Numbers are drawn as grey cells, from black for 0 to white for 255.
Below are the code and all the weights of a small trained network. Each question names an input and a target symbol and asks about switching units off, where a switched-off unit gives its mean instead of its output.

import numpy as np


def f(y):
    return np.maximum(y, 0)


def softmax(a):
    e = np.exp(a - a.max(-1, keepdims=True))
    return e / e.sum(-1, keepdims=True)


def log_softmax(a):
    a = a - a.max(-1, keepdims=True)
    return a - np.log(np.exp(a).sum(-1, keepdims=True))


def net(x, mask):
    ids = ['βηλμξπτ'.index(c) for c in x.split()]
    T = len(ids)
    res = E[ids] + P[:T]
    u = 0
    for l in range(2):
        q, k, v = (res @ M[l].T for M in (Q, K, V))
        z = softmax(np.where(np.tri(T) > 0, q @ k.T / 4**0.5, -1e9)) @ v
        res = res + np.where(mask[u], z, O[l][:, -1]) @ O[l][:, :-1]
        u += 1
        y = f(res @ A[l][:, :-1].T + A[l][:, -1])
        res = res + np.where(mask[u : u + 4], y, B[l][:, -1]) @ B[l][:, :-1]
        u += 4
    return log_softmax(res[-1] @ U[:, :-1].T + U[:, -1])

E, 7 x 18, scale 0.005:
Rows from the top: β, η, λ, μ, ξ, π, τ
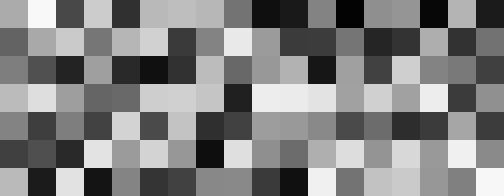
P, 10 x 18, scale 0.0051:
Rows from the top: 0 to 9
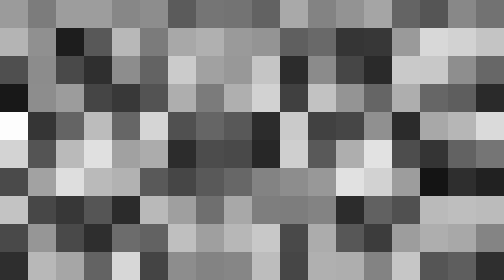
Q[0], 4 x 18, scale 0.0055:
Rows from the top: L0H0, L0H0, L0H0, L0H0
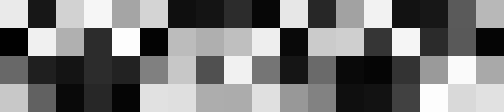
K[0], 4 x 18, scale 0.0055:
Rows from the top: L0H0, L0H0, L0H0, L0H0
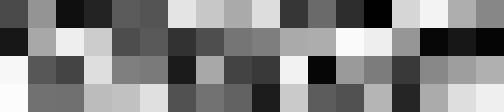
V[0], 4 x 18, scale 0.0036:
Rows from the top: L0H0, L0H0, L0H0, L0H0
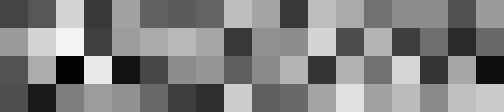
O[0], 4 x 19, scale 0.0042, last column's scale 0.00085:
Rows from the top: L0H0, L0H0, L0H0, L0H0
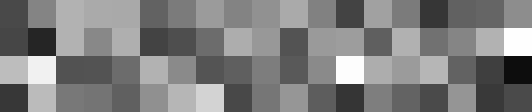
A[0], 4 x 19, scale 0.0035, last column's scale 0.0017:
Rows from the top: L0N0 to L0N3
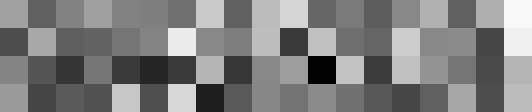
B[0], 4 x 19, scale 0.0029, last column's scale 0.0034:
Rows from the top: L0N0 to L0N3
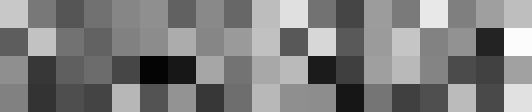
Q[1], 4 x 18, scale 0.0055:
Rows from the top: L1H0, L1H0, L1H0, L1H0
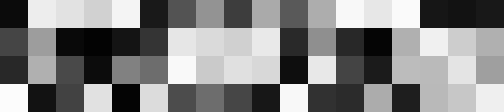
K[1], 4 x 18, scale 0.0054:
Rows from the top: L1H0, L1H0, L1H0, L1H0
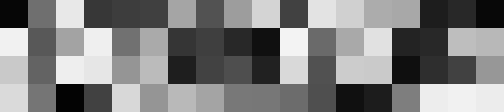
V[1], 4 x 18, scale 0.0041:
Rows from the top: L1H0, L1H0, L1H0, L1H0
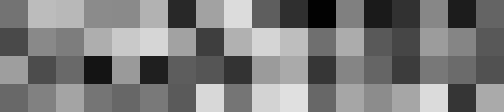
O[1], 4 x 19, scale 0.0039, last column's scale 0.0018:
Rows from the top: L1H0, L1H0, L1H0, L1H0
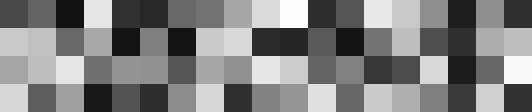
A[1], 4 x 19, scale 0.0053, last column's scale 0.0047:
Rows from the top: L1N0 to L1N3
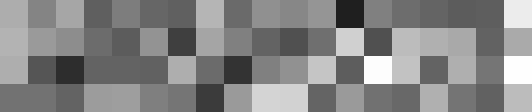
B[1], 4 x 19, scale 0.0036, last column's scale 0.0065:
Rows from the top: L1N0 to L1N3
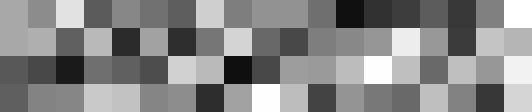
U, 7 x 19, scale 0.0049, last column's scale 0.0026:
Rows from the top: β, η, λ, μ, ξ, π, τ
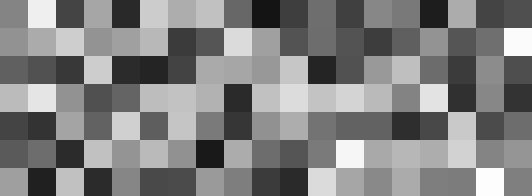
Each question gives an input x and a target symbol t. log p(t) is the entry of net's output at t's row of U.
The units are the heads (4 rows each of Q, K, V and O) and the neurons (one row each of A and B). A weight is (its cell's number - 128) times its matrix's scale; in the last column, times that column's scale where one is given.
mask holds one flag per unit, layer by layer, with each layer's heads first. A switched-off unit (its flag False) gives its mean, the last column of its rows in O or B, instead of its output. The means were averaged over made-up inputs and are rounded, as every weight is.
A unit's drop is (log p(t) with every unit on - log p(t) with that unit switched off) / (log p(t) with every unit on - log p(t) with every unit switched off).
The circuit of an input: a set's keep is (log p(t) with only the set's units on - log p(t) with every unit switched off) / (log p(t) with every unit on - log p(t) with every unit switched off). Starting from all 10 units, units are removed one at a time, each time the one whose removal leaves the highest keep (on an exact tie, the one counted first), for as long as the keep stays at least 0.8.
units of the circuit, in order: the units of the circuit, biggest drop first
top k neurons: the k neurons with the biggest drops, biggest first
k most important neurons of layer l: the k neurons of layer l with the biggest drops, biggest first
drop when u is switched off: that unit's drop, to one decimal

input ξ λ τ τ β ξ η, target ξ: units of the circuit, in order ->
[L1H0 L0H0]
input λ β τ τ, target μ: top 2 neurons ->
[L0N2 L0N1]
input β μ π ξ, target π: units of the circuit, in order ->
[L1H0 L0H0 L1N0]
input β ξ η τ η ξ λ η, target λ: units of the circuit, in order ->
[L1H0]
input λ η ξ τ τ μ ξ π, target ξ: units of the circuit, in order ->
[L0H0 L1H0]
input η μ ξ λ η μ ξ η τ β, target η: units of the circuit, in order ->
[L1H0 L1N2 L0H0]
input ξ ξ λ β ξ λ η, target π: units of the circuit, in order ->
[L1H0 L1N0 L0H0]
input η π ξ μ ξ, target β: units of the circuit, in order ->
[L1H0 L0H0]
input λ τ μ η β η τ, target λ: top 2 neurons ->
[L0N1 L0N0]
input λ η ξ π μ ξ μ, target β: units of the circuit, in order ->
[L1H0 L0H0 L0N1]
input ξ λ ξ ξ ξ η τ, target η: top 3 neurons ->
[L1N2 L0N1 L0N3]
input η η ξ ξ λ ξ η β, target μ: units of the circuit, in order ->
[L1H0 L0H0 L0N2]
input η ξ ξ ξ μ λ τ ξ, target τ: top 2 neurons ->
[L1N3 L0N0]
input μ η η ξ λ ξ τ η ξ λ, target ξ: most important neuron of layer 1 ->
[L1N1]
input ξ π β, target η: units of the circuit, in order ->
[L1H0 L1N2]
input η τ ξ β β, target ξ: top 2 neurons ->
[L1N1 L0N1]
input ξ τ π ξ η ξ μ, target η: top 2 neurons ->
[L1N2 L0N3]
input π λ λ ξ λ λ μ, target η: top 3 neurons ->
[L1N2 L0N3 L0N1]
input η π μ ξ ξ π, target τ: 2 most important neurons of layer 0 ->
[L0N1 L0N0]
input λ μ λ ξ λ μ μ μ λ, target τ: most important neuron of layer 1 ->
[L1N3]
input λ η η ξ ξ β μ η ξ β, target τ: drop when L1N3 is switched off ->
0.1
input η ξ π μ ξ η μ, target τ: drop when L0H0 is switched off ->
0.3
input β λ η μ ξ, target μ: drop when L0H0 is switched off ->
0.7
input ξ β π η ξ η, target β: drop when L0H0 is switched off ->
0.5
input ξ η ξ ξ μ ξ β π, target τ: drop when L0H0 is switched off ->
0.2
